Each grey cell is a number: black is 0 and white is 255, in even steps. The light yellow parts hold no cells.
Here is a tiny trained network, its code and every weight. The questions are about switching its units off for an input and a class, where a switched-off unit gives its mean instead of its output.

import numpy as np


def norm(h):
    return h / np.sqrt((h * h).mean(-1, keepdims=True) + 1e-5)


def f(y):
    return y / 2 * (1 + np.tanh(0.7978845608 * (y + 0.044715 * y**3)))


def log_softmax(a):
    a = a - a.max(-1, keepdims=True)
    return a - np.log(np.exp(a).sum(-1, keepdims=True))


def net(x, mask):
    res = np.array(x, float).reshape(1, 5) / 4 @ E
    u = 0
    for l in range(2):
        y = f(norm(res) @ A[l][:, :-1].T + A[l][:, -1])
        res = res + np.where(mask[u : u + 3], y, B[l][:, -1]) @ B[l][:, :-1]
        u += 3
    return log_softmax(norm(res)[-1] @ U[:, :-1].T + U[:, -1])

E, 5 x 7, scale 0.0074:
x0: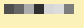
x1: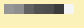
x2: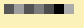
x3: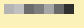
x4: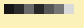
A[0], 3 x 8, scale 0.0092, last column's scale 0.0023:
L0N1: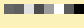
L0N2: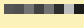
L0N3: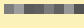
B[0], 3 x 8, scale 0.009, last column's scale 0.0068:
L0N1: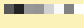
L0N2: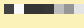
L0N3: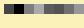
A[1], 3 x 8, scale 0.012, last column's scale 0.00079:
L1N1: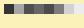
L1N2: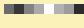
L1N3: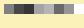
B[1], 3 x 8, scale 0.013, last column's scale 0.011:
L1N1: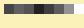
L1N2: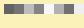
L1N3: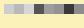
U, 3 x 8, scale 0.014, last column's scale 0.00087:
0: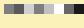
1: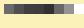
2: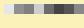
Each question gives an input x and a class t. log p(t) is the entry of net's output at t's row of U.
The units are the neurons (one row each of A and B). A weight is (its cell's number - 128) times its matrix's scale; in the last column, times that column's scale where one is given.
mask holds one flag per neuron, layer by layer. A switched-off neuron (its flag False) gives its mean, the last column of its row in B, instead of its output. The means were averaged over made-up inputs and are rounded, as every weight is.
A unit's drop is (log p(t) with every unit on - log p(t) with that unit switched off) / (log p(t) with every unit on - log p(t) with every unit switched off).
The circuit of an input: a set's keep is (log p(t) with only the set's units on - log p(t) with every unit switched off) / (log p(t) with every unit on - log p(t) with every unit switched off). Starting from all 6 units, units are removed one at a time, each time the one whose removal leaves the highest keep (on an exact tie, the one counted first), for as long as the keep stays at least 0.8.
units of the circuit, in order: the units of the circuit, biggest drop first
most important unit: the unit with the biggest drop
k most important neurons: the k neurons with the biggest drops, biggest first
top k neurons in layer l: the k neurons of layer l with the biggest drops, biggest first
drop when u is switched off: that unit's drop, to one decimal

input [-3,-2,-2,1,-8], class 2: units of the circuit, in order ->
L0N1; L1N2
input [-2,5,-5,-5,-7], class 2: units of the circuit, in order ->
L0N1; L1N1; L1N2
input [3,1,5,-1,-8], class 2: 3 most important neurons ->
L0N1; L1N1; L1N2
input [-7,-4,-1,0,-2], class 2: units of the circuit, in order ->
L1N1; L1N2
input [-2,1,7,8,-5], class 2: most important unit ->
L1N1
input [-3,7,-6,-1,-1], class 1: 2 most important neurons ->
L0N1; L1N2
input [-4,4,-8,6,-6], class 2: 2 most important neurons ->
L0N1; L1N2
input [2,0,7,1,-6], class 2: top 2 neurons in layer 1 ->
L1N1; L1N2
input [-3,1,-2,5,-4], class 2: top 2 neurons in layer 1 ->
L1N1; L1N2
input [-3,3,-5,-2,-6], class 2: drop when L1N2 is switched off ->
0.2
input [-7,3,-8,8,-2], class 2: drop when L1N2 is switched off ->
0.1
